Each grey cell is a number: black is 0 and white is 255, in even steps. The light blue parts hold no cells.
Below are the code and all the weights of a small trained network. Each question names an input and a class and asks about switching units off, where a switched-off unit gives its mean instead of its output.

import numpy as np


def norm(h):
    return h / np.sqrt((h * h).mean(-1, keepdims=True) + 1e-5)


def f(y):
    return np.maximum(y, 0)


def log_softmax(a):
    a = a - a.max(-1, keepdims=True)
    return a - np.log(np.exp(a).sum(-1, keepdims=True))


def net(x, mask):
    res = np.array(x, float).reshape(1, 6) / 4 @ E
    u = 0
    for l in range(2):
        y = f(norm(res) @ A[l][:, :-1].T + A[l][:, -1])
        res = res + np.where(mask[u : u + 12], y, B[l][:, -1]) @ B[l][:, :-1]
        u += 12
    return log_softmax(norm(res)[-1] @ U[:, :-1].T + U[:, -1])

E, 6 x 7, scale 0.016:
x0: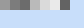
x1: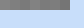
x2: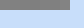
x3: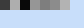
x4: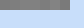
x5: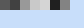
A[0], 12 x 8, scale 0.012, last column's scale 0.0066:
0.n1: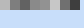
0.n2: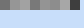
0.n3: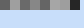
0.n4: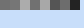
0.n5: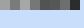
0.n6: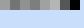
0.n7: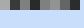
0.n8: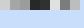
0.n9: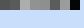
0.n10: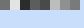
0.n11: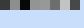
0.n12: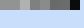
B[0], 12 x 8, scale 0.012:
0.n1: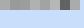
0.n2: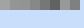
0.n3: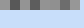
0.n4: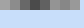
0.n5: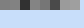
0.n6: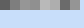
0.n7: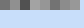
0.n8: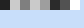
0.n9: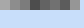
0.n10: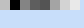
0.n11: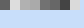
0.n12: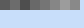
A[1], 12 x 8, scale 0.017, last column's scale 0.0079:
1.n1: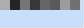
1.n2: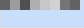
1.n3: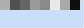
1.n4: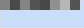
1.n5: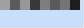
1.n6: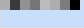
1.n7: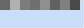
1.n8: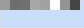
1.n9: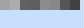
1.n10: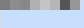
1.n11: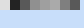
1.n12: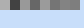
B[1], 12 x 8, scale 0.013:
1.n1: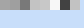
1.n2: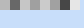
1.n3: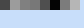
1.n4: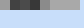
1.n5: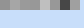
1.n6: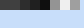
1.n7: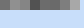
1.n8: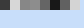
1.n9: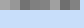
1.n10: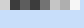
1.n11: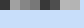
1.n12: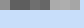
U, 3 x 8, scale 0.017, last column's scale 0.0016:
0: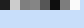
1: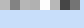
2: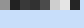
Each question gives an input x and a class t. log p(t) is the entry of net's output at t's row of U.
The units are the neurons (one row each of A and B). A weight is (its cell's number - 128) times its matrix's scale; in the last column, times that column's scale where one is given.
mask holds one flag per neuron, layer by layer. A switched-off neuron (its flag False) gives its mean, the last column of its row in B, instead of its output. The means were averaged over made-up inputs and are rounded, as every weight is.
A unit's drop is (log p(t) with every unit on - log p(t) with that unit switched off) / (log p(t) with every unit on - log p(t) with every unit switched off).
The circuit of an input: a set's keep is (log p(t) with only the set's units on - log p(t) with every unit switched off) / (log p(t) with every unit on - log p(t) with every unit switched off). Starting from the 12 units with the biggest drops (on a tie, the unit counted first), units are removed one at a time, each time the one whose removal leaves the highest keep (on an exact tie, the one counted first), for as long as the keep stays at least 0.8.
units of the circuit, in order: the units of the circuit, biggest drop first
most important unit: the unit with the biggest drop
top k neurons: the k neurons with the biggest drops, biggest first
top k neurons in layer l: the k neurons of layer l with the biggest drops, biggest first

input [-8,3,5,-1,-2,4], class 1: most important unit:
0.n8
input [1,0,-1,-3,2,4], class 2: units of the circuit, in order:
[0.n8, 1.n6]
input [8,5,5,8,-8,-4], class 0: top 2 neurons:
[0.n10, 1.n8]
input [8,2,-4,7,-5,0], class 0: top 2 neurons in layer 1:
[1.n8, 1.n3]
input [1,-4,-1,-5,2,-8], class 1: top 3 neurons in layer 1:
[1.n8, 1.n3, 1.n11]
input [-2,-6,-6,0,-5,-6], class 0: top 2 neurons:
[0.n8, 1.n10]
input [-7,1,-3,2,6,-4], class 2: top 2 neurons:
[0.n10, 0.n11]
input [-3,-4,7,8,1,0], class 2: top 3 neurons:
[0.n10, 0.n8, 1.n8]
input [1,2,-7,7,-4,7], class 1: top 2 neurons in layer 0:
[0.n8, 0.n5]
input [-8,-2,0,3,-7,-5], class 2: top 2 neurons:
[0.n10, 1.n4]
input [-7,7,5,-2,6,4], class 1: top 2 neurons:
[0.n8, 1.n1]
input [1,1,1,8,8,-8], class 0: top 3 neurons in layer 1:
[1.n10, 1.n3, 1.n8]
